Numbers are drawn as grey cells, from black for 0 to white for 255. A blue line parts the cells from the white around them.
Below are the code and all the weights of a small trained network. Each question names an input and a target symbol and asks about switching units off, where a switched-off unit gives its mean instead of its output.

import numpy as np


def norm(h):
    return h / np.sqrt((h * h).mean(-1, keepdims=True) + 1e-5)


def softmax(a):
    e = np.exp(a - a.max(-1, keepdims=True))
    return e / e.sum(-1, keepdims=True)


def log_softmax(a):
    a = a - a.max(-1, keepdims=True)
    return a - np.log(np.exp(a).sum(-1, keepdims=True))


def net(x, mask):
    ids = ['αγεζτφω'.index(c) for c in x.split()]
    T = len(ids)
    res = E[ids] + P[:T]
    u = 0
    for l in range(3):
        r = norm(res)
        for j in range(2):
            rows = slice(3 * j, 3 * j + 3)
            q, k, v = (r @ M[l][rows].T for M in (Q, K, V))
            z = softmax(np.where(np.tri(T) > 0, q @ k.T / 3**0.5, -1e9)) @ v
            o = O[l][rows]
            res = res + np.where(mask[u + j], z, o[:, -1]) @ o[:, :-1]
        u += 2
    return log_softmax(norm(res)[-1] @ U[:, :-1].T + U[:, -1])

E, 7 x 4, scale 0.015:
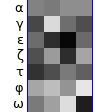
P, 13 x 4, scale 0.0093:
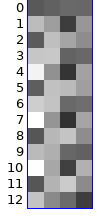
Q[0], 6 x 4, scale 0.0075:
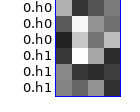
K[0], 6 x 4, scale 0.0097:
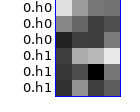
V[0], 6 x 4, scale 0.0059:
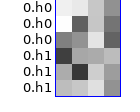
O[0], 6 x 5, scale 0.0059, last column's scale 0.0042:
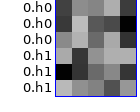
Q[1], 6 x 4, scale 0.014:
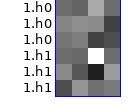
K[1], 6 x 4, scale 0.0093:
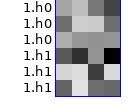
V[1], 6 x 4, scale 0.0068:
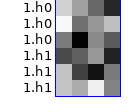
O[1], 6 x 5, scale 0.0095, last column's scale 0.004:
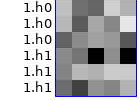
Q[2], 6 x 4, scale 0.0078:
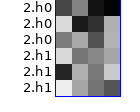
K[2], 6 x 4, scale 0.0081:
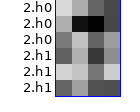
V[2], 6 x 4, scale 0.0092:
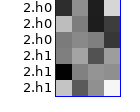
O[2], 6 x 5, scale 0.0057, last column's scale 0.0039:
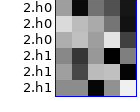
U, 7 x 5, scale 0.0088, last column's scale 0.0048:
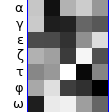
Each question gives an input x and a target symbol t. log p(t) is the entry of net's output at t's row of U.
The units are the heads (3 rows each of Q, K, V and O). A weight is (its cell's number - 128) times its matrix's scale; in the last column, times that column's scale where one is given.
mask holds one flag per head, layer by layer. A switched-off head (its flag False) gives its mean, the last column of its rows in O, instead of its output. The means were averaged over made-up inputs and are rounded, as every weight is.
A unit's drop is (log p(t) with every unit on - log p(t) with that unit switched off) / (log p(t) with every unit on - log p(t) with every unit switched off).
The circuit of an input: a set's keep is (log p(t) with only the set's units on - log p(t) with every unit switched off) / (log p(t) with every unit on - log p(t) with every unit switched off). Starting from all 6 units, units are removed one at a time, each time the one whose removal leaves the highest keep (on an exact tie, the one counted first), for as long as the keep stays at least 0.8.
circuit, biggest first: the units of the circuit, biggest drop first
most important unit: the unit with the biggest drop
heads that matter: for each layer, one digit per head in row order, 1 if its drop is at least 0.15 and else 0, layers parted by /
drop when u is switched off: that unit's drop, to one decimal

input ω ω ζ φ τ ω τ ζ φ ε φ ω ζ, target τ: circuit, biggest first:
(1.h1)
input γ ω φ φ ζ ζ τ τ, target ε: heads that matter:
11 / 00 / 01
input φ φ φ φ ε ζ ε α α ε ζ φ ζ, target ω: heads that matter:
10 / 01 / 10
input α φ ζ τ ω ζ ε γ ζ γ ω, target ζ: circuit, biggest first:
(1.h1 1.h0)
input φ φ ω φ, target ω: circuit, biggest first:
(1.h1 0.h0 2.h0)
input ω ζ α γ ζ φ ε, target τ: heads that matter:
00 / 11 / 01
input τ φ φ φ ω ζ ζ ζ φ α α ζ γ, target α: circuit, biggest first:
(1.h0 0.h1 2.h1)
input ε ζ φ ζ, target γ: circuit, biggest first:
(2.h0 1.h0)
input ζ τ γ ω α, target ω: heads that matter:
10 / 01 / 00
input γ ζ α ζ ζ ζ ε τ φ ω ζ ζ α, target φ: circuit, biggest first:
(2.h1 0.h0)
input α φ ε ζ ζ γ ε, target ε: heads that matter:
11 / 01 / 10
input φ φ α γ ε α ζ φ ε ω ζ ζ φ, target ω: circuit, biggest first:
(1.h1 1.h0 0.h0 2.h0)
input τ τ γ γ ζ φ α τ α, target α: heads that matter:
11 / 10 / 01
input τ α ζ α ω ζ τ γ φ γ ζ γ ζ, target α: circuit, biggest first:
(1.h0 2.h1)
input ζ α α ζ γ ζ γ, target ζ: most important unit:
0.h0
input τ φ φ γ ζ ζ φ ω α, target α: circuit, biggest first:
(1.h0 0.h0)
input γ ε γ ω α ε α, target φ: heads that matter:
11 / 01 / 01
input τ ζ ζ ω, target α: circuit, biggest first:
(1.h0 2.h1 2.h0)
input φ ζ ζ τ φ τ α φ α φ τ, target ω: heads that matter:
00 / 11 / 00
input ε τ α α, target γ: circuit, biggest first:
(1.h1 2.h0 2.h1)
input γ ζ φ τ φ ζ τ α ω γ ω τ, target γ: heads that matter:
00 / 11 / 00
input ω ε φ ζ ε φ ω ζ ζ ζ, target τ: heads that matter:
10 / 11 / 01
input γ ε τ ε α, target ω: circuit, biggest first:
(1.h1 0.h1 0.h0)
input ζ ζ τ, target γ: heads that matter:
00 / 01 / 00
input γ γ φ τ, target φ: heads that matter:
11 / 10 / 11
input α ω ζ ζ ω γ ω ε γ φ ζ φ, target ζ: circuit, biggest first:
(1.h1 0.h0 1.h0 2.h1)
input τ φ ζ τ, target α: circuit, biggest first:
(2.h1)
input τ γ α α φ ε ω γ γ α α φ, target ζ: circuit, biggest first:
(1.h1)
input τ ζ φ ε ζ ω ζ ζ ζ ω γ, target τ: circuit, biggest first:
(1.h1 1.h0 2.h1)
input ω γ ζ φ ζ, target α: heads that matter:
10 / 11 / 01
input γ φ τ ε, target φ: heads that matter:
11 / 11 / 11
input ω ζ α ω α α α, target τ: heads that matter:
10 / 11 / 01
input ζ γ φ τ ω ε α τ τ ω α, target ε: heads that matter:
11 / 10 / 11
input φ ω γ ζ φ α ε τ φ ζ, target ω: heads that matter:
00 / 01 / 10
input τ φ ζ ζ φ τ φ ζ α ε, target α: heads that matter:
01 / 11 / 01
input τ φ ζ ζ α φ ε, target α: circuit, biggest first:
(1.h0 2.h1)
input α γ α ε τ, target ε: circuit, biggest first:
(0.h1)
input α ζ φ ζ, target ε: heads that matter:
11 / 11 / 10
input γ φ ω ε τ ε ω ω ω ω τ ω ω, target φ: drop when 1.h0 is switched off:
0.3
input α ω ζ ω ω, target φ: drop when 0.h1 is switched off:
0.0
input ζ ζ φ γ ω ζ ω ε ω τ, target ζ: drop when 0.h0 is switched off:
0.1
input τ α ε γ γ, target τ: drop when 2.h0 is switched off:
0.1
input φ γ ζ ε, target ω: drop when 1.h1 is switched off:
0.5
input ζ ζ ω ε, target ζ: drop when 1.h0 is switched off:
0.2
